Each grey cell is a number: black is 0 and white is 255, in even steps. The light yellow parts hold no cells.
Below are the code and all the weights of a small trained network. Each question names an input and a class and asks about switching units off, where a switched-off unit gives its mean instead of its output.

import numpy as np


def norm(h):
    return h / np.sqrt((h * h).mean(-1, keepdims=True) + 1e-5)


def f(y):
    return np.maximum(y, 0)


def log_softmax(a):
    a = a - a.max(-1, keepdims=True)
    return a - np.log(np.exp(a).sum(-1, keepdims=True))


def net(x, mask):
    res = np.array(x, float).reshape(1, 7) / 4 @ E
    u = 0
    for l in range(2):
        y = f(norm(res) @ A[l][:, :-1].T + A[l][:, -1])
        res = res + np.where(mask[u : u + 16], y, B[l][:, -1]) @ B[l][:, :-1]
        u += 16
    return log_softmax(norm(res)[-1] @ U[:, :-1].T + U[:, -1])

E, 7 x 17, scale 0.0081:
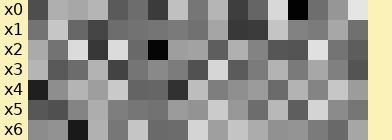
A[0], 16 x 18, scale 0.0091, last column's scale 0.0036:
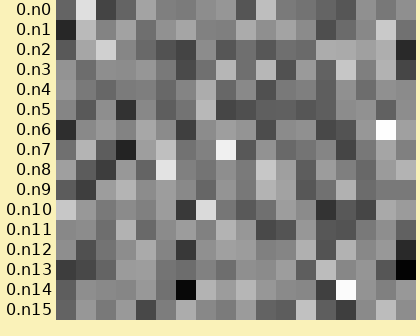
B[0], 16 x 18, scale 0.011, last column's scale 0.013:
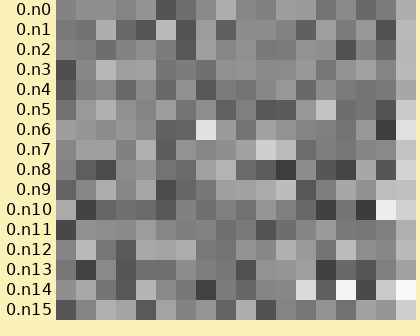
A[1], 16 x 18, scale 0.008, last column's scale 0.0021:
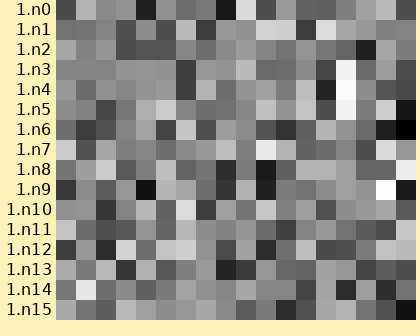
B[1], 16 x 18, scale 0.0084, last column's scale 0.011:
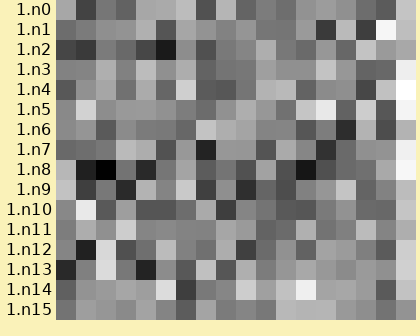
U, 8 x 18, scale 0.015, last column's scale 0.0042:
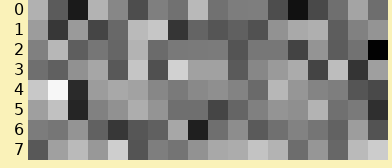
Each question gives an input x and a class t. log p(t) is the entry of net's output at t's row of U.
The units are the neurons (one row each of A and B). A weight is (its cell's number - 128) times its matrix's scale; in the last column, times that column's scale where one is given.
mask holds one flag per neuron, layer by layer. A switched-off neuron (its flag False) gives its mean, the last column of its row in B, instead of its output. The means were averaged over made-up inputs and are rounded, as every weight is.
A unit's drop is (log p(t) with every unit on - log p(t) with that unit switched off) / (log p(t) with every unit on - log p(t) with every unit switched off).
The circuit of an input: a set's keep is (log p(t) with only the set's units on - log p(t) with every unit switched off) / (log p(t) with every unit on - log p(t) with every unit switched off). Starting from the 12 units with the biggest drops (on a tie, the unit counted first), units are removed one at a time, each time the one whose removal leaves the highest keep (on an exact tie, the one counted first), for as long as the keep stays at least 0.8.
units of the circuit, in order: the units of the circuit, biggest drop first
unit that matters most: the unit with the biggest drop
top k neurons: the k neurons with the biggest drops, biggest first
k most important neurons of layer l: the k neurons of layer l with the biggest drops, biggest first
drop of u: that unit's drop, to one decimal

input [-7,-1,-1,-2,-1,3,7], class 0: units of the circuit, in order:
(0.n8)
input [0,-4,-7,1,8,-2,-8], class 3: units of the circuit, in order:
(0.n14 1.n4)
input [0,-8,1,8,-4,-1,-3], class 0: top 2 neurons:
(0.n14 0.n10)
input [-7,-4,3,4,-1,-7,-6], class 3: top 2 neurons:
(0.n14 0.n10)
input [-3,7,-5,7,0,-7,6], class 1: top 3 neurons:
(0.n6 1.n9 0.n15)
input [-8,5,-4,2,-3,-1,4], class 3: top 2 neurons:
(0.n14 0.n8)
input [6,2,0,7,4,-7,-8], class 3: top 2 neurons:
(0.n14 0.n6)
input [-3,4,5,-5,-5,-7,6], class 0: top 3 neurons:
(0.n10 0.n14 0.n8)
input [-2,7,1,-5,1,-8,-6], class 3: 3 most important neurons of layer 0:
(0.n14 0.n5 0.n9)
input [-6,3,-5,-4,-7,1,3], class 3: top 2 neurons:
(0.n14 0.n8)
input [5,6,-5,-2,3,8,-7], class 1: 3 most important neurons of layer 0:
(0.n8 0.n15 0.n7)
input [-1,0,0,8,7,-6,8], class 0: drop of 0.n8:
0.2
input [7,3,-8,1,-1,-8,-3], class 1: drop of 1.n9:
0.2
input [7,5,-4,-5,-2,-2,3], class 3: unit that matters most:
0.n6
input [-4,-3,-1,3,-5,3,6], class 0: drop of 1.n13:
0.1
